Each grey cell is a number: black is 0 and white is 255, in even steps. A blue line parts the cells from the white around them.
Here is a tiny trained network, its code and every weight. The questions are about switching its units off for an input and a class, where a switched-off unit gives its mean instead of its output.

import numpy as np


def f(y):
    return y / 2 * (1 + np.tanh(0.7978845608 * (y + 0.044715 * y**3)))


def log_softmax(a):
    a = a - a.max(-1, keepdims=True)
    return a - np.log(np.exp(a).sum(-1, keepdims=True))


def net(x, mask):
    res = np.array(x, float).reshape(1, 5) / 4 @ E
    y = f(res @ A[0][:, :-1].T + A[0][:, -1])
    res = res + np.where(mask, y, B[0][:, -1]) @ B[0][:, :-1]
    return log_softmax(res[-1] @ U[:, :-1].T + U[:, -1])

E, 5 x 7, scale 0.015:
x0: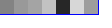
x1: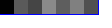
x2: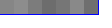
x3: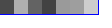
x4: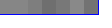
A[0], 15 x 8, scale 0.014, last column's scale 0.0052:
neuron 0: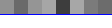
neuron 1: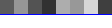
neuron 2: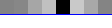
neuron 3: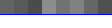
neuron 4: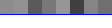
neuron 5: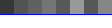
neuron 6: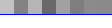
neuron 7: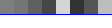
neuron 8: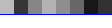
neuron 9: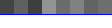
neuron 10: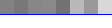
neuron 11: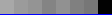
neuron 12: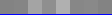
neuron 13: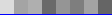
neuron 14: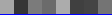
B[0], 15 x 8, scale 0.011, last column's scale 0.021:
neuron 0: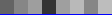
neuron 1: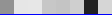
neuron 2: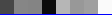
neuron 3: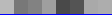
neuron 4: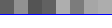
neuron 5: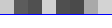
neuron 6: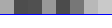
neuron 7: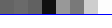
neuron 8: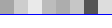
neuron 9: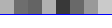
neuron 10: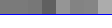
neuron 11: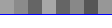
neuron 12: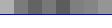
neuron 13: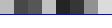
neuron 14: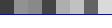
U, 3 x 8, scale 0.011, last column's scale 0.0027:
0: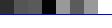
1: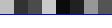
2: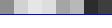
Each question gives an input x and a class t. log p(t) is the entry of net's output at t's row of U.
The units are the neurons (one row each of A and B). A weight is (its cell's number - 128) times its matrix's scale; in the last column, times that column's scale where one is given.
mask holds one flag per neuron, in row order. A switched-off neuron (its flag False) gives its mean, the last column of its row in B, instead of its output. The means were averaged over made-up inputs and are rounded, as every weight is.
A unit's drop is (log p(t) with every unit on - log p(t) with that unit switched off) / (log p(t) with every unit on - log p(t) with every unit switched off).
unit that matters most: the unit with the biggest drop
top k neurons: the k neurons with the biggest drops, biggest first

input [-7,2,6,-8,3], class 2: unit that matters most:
neuron 8
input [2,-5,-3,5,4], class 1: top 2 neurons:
(neuron 13; neuron 8)
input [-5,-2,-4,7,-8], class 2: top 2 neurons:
(neuron 1; neuron 2)
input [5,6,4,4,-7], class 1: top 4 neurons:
(neuron 5; neuron 9; neuron 7; neuron 14)
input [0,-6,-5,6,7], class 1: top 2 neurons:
(neuron 13; neuron 8)
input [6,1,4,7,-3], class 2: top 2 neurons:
(neuron 1; neuron 7)
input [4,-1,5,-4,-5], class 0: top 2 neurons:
(neuron 1; neuron 2)
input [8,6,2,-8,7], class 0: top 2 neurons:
(neuron 2; neuron 1)
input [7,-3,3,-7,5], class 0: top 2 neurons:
(neuron 2; neuron 1)
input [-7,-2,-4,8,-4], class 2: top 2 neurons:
(neuron 1; neuron 2)
